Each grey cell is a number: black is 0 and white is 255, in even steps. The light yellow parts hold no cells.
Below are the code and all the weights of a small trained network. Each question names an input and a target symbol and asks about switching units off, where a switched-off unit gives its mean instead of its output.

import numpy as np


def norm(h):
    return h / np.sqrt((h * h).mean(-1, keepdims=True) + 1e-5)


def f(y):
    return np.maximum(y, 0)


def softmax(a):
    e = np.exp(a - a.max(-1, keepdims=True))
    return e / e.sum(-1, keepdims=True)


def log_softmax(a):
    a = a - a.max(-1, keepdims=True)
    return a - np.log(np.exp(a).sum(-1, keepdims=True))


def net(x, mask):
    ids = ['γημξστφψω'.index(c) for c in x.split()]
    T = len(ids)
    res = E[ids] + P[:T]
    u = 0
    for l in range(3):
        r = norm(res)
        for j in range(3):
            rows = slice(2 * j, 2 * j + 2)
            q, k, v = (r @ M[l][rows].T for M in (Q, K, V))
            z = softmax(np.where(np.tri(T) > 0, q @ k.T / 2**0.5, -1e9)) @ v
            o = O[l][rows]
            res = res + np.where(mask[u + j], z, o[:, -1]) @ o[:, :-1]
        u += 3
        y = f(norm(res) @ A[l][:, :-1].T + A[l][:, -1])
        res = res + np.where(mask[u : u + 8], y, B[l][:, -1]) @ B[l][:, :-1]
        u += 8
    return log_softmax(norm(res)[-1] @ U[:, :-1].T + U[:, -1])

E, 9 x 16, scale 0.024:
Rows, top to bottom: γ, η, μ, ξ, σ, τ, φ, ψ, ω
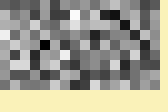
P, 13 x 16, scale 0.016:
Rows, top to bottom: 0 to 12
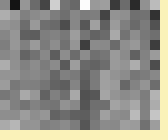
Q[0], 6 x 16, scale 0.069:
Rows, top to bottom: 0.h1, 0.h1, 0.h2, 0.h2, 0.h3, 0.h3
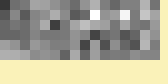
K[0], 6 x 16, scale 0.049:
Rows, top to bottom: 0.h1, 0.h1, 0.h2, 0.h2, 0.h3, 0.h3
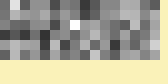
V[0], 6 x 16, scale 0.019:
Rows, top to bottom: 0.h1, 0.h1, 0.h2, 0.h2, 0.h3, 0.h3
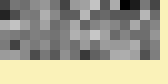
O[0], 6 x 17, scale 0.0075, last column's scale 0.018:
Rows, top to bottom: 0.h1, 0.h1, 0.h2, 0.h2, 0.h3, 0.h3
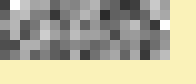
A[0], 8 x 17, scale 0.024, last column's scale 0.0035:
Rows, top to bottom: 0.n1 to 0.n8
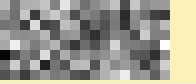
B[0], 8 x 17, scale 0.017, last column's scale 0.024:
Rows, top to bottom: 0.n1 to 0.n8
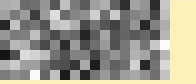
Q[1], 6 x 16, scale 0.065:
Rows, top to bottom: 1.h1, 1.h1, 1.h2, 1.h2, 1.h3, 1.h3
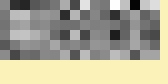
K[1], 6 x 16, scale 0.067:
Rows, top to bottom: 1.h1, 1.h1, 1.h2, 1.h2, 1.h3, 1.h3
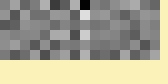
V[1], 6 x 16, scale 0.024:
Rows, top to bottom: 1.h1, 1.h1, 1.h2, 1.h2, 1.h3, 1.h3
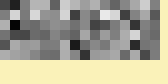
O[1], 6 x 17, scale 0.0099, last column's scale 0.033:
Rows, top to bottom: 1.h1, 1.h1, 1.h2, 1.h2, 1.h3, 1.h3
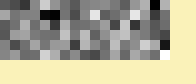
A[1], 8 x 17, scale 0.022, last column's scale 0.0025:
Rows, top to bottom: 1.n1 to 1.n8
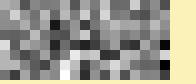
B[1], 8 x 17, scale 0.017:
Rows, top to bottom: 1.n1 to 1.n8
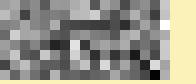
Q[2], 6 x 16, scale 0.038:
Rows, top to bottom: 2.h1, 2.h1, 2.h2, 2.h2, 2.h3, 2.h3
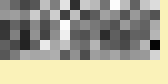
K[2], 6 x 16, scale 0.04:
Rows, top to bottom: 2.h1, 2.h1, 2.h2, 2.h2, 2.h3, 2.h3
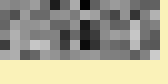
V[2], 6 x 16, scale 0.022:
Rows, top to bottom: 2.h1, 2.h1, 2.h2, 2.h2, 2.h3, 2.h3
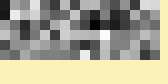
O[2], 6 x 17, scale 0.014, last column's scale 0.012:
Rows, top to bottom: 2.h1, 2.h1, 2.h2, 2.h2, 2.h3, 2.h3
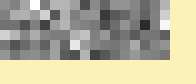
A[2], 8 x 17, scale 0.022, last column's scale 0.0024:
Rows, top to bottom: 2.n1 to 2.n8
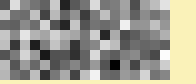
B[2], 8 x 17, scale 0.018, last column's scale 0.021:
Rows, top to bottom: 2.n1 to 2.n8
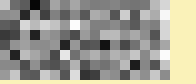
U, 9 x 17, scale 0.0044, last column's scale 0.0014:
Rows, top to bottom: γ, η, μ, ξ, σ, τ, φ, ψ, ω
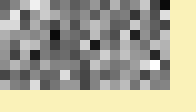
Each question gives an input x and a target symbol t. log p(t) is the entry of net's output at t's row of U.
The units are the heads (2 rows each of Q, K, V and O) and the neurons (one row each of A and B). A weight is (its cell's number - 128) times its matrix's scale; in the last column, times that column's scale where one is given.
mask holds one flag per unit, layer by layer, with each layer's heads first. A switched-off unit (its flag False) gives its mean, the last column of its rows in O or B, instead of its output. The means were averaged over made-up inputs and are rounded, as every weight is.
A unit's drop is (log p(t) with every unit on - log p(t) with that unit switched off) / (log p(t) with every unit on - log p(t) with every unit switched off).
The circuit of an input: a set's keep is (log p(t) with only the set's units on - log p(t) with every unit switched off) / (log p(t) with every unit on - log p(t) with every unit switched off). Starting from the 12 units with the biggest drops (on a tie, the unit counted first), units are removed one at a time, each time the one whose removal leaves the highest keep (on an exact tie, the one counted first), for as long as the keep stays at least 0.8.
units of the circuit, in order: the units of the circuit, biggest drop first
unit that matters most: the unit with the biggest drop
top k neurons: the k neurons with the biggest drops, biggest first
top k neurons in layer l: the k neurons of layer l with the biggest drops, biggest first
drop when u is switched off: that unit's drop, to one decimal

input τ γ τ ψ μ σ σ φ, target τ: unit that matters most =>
2.h1
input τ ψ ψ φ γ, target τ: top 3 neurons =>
(0.n2, 1.n8, 0.n7)
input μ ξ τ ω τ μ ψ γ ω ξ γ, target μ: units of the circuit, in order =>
(1.h1, 0.n1)
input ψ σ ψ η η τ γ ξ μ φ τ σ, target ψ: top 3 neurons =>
(0.n3, 0.n5, 0.n1)
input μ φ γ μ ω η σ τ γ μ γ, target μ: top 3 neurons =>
(0.n5, 0.n1, 2.n3)
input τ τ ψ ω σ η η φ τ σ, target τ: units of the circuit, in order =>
(2.h1, 0.n2)
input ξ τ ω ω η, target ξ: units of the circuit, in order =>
(2.n7, 2.h1)
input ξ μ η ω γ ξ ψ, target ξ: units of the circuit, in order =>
(2.h1, 2.n7)
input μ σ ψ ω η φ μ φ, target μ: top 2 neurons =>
(0.n5, 0.n1)
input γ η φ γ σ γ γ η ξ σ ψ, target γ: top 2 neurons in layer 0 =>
(0.n7, 0.n2)
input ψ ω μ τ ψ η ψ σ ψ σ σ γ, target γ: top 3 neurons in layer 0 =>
(0.n6, 0.n1, 0.n2)
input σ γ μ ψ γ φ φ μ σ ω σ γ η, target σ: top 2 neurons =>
(1.n7, 0.n1)
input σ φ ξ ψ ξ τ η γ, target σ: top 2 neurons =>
(0.n5, 0.n7)
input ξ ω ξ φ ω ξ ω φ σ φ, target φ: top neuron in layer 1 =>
(1.n6)
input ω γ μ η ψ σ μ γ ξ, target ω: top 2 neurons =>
(0.n7, 0.n5)
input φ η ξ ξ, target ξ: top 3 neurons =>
(0.n4, 1.n5, 2.n7)
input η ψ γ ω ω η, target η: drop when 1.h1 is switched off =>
0.2
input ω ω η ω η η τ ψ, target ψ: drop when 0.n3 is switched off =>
1.1
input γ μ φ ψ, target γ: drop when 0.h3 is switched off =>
0.2
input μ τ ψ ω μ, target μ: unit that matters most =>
1.h1
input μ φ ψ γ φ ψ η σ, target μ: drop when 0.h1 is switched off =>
0.1
